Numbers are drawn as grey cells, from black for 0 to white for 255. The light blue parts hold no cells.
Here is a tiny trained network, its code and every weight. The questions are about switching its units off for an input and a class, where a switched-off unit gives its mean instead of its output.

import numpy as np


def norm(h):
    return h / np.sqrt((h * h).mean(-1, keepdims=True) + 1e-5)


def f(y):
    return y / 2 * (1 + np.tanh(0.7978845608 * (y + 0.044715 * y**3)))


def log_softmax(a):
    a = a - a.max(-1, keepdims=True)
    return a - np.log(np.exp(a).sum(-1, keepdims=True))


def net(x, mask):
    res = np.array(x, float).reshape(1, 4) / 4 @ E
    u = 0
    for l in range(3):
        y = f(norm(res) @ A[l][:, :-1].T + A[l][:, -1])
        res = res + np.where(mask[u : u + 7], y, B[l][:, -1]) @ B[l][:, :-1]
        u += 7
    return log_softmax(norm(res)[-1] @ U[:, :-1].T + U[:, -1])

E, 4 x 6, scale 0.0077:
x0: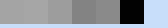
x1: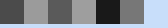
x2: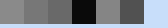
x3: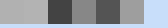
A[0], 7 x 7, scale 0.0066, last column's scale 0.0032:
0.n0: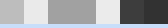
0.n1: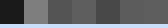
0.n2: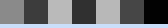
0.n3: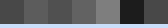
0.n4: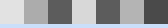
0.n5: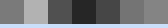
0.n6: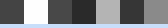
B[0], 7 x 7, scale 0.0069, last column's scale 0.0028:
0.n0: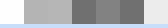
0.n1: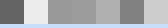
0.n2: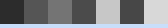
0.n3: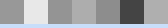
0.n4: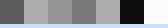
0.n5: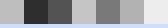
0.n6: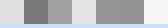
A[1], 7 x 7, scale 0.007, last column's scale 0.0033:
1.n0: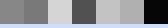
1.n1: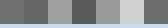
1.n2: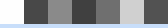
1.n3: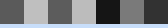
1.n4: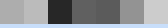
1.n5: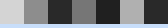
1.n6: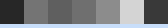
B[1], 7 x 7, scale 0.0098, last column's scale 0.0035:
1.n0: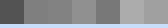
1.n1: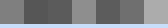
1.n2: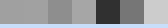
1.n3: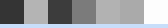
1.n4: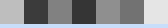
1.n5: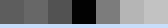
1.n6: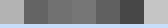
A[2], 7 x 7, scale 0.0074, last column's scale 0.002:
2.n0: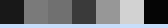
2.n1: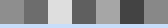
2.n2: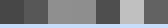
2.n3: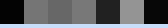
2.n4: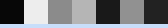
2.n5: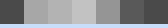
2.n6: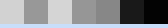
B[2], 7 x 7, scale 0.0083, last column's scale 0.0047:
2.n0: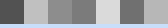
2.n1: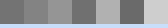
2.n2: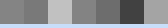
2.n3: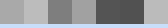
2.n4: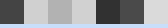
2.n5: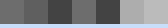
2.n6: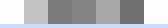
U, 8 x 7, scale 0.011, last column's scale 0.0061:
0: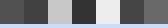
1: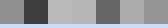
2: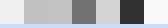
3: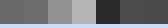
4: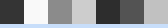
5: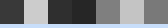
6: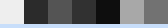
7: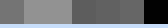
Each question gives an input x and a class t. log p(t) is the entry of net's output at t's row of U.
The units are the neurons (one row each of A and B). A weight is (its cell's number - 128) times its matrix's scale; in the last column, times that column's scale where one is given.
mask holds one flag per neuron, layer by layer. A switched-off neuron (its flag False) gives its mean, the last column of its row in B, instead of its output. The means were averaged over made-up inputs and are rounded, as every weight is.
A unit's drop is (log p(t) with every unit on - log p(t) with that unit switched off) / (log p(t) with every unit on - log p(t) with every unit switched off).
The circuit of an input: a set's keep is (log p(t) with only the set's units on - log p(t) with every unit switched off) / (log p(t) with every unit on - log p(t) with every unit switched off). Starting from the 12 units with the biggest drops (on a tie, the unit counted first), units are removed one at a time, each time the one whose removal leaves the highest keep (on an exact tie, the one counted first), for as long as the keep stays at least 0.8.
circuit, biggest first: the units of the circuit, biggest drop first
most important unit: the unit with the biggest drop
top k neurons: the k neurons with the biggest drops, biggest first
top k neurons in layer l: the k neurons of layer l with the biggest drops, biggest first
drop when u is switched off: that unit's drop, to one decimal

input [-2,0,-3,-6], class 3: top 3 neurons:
1.n4, 1.n1, 0.n6
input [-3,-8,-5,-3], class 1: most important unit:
0.n4
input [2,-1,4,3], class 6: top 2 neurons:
0.n5, 0.n4
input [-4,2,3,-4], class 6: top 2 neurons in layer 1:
1.n6, 1.n3
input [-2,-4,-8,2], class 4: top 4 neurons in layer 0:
0.n4, 0.n5, 0.n6, 0.n0
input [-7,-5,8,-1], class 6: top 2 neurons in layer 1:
1.n2, 1.n3
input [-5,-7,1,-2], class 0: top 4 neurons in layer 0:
0.n5, 0.n2, 0.n6, 0.n0
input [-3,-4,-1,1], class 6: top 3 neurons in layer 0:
0.n0, 0.n6, 0.n3
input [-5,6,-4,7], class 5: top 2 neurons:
1.n5, 1.n4
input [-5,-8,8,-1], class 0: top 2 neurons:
0.n2, 2.n6
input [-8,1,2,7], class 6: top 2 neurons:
1.n4, 1.n6
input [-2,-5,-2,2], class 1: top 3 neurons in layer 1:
1.n3, 1.n0, 1.n5
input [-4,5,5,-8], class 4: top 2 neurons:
1.n4, 0.n1
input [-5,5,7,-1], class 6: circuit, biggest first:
0.n5
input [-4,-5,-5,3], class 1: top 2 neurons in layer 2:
2.n6, 2.n4
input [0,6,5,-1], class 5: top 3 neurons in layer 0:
0.n5, 0.n4, 0.n1
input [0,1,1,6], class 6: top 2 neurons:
1.n4, 0.n5
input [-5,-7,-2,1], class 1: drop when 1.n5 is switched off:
0.2
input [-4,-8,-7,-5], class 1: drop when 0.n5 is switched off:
-0.1
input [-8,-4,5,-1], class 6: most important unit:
1.n2
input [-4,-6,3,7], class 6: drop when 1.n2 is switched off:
0.1
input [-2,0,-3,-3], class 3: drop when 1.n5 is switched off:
0.0
